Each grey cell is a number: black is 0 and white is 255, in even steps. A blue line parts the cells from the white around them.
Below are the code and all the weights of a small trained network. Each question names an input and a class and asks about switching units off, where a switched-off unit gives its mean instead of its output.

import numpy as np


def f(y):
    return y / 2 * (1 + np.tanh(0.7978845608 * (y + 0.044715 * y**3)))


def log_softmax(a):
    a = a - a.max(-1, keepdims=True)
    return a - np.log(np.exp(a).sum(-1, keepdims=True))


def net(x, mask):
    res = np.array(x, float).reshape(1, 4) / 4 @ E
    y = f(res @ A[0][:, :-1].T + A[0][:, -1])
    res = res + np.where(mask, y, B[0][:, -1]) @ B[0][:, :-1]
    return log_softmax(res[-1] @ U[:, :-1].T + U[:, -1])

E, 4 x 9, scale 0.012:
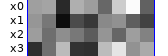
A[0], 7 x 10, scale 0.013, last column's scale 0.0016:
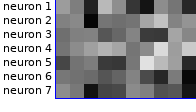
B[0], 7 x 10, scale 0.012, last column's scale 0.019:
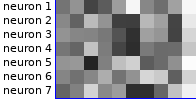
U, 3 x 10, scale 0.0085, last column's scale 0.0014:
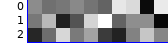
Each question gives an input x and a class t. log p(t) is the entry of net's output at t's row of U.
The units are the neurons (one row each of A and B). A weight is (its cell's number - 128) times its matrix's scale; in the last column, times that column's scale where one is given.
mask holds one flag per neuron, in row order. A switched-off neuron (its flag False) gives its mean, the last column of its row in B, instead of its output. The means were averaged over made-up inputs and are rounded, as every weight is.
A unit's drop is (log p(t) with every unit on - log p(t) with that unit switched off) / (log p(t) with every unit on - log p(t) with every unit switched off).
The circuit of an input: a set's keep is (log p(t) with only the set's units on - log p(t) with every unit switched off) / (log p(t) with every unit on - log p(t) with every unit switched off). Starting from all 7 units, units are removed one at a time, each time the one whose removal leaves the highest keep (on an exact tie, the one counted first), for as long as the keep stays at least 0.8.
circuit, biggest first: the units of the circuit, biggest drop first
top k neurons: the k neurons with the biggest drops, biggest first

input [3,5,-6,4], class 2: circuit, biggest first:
(neuron 7)
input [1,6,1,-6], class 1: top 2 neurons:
(neuron 1; neuron 4)
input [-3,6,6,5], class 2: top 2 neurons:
(neuron 7; neuron 1)
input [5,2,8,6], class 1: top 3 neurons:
(neuron 5; neuron 3; neuron 6)
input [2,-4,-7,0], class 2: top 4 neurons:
(neuron 6; neuron 2; neuron 3; neuron 4)
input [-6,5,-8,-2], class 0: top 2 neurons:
(neuron 6; neuron 3)
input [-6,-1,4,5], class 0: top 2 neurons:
(neuron 3; neuron 1)
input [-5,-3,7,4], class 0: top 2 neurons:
(neuron 7; neuron 1)
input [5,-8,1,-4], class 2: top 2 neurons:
(neuron 4; neuron 6)
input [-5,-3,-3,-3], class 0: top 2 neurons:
(neuron 7; neuron 5)
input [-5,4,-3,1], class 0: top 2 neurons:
(neuron 6; neuron 3)
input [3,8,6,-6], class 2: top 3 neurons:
(neuron 7; neuron 2; neuron 5)
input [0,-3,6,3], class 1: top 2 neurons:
(neuron 7; neuron 2)
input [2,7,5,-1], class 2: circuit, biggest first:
(neuron 7)
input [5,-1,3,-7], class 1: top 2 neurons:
(neuron 1; neuron 3)
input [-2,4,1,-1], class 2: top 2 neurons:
(neuron 7; neuron 2)
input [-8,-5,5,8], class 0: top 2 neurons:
(neuron 3; neuron 1)
